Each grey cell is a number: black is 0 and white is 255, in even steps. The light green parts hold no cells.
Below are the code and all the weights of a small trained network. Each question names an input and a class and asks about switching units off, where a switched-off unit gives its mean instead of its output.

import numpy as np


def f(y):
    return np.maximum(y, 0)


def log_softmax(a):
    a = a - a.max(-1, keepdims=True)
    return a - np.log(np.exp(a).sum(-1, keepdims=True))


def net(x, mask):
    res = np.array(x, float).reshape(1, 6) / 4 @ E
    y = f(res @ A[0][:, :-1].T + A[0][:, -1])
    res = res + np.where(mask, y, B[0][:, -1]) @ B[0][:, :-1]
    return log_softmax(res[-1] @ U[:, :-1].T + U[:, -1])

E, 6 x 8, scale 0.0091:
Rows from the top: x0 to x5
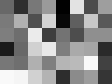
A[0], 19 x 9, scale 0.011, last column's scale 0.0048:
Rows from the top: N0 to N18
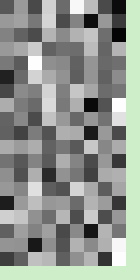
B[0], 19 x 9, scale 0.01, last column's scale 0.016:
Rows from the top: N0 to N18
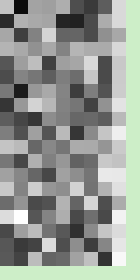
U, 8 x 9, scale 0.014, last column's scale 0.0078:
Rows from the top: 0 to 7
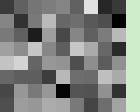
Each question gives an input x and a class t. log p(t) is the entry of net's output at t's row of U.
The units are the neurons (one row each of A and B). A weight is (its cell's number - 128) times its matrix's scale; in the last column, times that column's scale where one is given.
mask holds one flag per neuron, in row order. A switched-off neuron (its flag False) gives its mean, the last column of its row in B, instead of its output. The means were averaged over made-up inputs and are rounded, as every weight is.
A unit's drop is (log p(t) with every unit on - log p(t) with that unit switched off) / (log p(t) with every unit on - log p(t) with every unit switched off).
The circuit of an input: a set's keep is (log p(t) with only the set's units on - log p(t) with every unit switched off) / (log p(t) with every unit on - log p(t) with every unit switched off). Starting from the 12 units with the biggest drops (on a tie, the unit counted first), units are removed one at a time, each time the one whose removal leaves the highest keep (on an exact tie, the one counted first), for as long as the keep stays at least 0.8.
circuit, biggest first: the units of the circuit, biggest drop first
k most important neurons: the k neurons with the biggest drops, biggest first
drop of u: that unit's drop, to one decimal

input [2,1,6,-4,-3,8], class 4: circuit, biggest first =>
(N15)
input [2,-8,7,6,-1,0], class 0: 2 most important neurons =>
(N4, N5)
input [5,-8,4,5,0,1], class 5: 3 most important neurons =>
(N9, N12, N3)
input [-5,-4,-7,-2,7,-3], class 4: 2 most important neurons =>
(N15, N12)
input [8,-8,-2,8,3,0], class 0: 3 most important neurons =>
(N5, N18, N4)
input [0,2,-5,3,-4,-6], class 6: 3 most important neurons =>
(N16, N18, N13)
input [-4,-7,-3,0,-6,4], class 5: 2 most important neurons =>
(N12, N17)
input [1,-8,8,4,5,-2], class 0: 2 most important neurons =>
(N4, N5)
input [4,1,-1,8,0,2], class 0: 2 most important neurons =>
(N18, N5)
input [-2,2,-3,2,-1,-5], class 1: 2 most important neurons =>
(N4, N18)
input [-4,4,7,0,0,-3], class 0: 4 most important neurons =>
(N13, N5, N14, N4)
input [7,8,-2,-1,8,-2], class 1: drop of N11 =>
0.0
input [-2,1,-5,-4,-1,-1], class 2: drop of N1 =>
0.1
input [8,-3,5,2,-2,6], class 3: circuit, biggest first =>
(N13)
